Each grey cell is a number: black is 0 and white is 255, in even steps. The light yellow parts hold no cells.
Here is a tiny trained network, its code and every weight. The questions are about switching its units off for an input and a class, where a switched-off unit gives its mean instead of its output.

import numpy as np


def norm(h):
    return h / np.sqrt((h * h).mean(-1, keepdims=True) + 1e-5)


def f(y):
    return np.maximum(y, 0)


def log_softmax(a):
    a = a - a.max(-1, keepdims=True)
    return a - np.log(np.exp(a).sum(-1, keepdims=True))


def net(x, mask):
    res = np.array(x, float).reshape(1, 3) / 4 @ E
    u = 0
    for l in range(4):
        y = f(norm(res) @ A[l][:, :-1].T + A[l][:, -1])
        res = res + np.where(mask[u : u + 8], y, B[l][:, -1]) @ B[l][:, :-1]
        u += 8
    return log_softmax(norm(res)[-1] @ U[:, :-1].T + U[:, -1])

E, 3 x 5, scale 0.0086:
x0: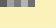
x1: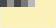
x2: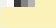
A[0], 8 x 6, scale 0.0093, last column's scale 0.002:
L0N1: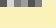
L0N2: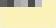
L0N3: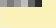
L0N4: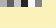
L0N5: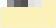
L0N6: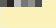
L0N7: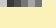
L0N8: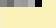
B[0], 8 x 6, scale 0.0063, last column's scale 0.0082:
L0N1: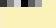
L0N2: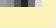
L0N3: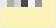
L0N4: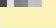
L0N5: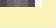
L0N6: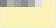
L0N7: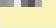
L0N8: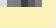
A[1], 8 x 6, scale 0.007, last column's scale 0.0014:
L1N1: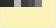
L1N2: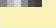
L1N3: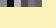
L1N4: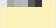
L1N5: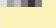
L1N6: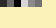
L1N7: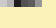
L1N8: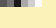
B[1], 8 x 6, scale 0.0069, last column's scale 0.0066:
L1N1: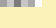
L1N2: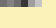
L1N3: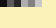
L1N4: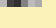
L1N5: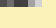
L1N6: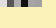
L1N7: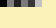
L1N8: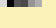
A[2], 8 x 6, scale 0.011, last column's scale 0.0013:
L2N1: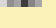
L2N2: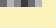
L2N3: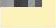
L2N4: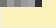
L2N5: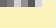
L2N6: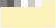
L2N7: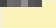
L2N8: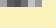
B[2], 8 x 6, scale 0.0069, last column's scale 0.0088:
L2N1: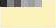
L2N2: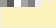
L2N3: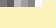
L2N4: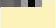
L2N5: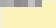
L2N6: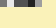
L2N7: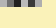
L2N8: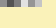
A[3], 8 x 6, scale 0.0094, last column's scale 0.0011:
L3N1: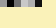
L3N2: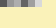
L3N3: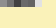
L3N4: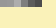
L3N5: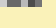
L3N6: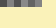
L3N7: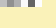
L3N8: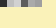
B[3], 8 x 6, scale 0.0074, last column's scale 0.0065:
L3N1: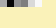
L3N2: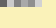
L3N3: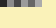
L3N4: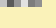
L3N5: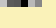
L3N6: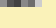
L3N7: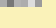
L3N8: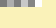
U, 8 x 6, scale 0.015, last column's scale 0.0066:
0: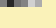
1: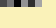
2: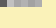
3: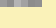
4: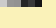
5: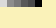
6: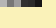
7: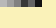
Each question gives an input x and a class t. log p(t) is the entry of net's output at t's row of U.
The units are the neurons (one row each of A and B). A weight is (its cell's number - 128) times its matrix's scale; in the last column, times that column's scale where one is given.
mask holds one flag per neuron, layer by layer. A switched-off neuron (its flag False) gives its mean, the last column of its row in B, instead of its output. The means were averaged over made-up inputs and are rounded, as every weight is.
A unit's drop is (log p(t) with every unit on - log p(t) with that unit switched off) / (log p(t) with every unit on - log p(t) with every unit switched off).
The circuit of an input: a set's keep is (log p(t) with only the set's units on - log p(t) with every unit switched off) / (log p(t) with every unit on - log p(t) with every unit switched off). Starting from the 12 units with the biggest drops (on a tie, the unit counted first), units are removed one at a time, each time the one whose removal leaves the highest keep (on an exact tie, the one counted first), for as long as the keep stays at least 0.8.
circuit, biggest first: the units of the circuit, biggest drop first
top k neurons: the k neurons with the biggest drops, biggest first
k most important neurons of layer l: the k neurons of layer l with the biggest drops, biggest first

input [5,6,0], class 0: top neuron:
[L1N8]
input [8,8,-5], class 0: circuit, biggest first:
[L1N6; L1N8]
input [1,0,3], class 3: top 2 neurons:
[L0N1; L1N3]
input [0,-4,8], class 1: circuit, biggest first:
[L1N7; L0N5]
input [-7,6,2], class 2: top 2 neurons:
[L0N7; L0N4]
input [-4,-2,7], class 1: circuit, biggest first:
[L1N7; L0N5]
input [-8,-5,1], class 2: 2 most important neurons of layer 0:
[L0N4; L0N5]
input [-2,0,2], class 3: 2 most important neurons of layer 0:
[L0N5; L0N6]
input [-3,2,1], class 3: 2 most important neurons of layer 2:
[L2N2; L2N1]
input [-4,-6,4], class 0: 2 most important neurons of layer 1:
[L1N4; L1N5]
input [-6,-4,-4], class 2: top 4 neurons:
[L0N6; L0N4; L1N8; L1N4]
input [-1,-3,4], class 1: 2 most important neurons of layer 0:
[L0N5; L0N6]
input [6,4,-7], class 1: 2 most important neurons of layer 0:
[L0N4; L0N7]
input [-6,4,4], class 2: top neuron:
[L0N4]
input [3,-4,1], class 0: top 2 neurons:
[L1N4; L0N4]
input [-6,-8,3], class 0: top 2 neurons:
[L1N4; L0N1]
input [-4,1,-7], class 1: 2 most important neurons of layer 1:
[L1N3; L1N1]
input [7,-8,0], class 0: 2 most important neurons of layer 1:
[L1N4; L1N5]
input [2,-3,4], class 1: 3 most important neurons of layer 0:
[L0N5; L0N6; L0N4]
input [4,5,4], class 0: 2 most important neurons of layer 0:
[L0N2; L0N7]
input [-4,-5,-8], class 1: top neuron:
[L1N3]
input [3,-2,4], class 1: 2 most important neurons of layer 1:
[L1N7; L1N1]
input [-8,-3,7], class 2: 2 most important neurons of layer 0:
[L0N4; L0N7]
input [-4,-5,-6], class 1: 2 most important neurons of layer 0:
[L0N1; L0N7]
